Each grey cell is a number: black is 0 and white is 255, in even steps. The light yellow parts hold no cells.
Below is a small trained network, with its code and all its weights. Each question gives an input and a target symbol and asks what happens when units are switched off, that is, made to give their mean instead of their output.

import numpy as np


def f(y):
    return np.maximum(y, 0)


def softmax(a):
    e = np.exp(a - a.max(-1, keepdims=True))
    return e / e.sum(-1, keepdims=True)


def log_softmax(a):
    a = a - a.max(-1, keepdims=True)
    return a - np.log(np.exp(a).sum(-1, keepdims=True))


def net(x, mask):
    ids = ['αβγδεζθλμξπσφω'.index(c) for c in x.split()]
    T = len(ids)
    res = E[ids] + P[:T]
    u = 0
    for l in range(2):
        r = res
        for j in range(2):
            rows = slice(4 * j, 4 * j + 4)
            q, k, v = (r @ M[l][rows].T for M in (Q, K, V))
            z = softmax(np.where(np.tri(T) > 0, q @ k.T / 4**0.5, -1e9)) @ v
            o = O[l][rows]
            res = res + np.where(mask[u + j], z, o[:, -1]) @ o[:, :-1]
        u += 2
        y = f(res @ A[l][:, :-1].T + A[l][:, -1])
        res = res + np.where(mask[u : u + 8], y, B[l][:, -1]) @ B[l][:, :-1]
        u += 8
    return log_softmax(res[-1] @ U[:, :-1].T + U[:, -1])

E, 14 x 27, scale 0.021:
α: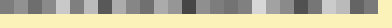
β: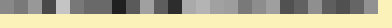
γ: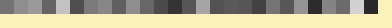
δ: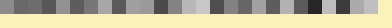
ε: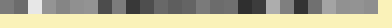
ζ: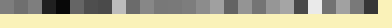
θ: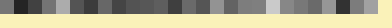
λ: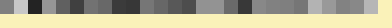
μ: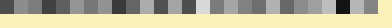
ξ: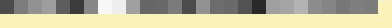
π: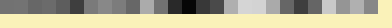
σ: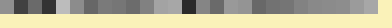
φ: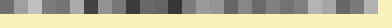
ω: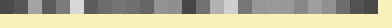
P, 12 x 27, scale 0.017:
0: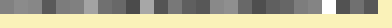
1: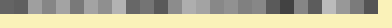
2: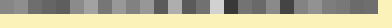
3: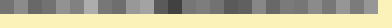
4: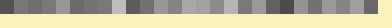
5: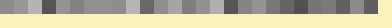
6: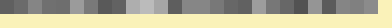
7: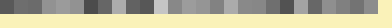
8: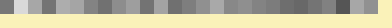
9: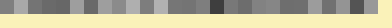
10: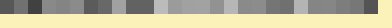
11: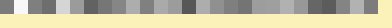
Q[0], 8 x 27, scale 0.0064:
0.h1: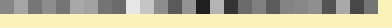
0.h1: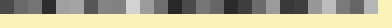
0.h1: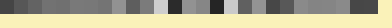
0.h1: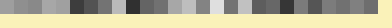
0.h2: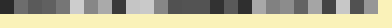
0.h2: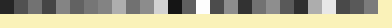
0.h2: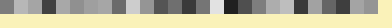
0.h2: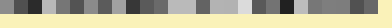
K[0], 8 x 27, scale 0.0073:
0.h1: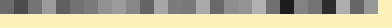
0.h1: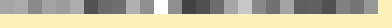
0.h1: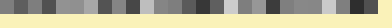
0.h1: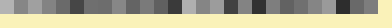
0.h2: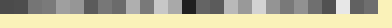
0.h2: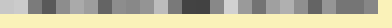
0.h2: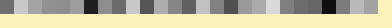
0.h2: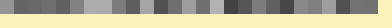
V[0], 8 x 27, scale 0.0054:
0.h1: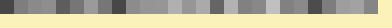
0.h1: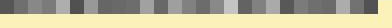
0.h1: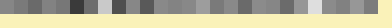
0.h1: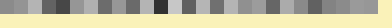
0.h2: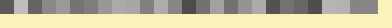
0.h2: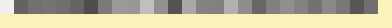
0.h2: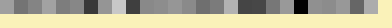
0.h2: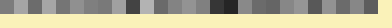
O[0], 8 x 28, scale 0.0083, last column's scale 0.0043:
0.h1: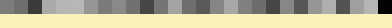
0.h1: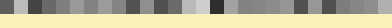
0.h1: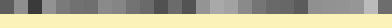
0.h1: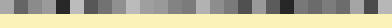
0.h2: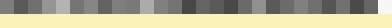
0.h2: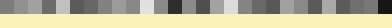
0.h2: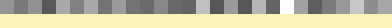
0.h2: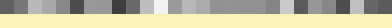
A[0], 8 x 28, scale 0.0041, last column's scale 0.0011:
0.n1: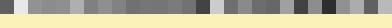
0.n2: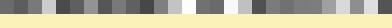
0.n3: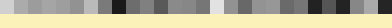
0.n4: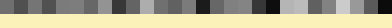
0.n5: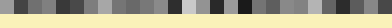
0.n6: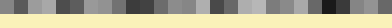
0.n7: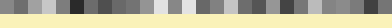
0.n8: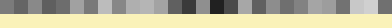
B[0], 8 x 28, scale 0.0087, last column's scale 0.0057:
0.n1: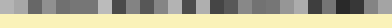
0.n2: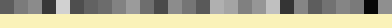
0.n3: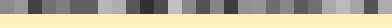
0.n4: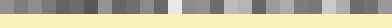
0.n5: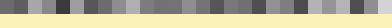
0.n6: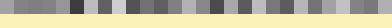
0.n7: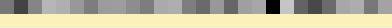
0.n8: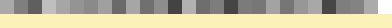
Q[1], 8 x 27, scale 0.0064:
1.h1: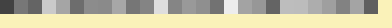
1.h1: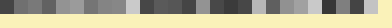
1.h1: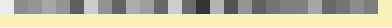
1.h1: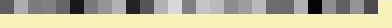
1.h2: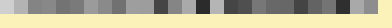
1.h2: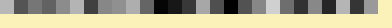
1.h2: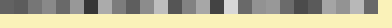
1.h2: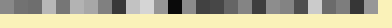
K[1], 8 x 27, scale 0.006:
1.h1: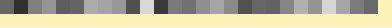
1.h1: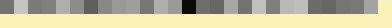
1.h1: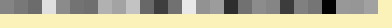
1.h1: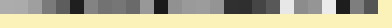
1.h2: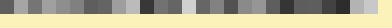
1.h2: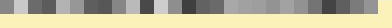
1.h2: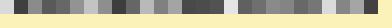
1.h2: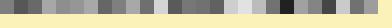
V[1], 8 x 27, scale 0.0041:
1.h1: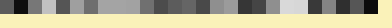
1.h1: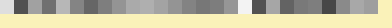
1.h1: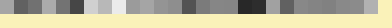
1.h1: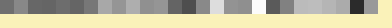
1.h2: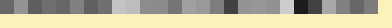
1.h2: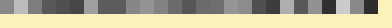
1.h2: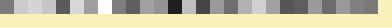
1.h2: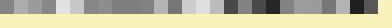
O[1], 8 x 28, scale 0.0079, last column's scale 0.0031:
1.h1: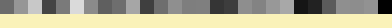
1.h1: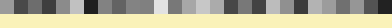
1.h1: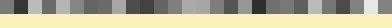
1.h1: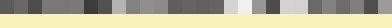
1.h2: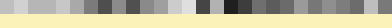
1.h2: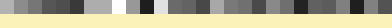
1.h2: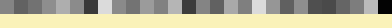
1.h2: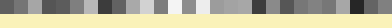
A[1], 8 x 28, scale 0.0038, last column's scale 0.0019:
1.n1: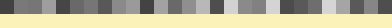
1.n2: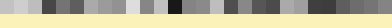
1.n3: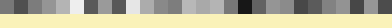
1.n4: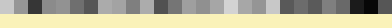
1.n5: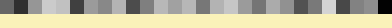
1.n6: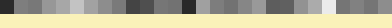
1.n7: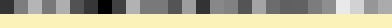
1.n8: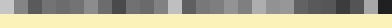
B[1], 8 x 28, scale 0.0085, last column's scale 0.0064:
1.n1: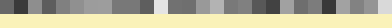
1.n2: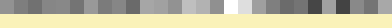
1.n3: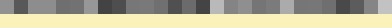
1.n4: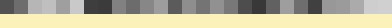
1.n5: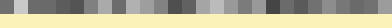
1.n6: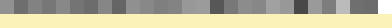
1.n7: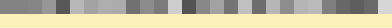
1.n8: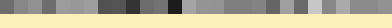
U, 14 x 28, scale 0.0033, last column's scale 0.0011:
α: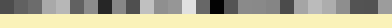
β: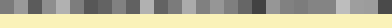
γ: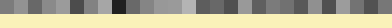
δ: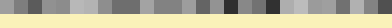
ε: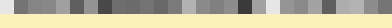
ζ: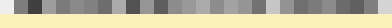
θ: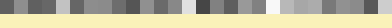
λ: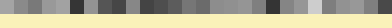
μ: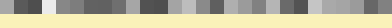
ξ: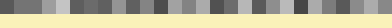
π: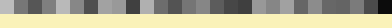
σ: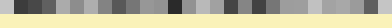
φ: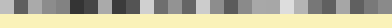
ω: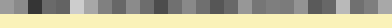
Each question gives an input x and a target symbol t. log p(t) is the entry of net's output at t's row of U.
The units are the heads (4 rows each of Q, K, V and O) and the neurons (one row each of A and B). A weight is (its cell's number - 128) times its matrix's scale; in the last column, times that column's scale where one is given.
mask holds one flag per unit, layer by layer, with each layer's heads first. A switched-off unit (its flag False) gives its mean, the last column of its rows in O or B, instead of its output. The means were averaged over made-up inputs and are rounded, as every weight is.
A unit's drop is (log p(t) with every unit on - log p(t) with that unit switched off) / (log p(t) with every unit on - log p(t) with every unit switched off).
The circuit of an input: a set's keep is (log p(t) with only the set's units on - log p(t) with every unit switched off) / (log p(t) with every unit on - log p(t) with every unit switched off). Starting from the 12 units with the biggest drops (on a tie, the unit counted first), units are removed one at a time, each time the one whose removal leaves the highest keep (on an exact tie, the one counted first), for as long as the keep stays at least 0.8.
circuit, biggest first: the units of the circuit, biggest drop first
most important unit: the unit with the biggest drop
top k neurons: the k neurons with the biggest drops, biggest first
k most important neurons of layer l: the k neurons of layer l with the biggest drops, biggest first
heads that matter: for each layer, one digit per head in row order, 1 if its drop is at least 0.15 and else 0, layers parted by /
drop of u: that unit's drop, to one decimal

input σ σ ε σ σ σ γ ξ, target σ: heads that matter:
00 / 11
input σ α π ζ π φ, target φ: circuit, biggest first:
[1.h2; 0.h1]
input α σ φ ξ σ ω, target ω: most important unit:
0.h2
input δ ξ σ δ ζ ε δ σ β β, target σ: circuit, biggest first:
[1.h1; 1.h2]
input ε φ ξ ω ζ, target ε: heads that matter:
01 / 10
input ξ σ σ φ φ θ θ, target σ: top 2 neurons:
[1.n1; 0.n5]
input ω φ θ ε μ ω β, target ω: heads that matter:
01 / 10
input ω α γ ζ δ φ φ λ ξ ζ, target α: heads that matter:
10 / 11
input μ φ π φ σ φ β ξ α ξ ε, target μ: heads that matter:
11 / 01
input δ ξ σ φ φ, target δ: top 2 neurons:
[0.n7; 1.n7]
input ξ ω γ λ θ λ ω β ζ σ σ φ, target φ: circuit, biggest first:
[1.h2; 0.n1]
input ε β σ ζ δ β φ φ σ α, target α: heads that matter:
01 / 11
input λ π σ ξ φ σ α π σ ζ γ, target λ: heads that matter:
10 / 11
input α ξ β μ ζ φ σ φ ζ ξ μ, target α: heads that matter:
01 / 00
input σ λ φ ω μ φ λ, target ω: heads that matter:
01 / 10
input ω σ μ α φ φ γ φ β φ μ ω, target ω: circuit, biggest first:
[1.h1; 0.h2]
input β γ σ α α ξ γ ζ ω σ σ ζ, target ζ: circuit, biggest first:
[1.n2; 1.h2; 0.n1]
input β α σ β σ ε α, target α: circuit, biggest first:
[0.h2; 1.h1; 1.h2]
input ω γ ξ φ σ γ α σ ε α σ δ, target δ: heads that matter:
10 / 01
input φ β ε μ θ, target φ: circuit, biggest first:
[0.h2; 0.h1; 1.h2]
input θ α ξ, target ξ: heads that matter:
00 / 10
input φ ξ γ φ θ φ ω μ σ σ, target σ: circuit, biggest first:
[1.h1; 0.n8]
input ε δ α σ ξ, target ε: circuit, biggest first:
[0.h2; 1.h1; 0.n6]
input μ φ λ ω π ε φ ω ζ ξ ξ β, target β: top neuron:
[1.n4]
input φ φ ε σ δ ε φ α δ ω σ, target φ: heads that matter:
11 / 01
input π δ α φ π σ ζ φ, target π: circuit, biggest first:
[1.h2; 0.h2]
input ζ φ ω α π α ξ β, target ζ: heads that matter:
01 / 01
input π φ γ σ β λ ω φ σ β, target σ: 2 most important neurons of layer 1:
[1.n1; 1.n3]
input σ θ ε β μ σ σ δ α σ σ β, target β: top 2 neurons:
[1.n4; 0.n3]
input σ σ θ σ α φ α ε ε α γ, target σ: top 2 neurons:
[1.n1; 0.n4]
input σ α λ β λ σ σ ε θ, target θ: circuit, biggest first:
[0.h1; 1.h2; 0.n3; 1.n7]
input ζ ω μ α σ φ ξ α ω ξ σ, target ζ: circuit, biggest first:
[1.h2; 1.n2; 0.h2; 0.h1]
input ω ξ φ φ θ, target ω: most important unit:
1.h1
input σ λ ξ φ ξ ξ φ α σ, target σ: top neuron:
[0.n8]
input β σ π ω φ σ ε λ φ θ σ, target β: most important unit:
0.h2
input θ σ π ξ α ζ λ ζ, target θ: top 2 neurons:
[0.n2; 1.n7]
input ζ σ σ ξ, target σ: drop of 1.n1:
0.1
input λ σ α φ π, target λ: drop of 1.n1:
0.0
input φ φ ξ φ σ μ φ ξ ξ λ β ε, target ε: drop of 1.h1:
0.5
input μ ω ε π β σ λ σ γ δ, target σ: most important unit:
1.h1
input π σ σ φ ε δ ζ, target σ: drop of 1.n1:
0.1
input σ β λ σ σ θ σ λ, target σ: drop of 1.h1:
0.2
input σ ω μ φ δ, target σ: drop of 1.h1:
0.2
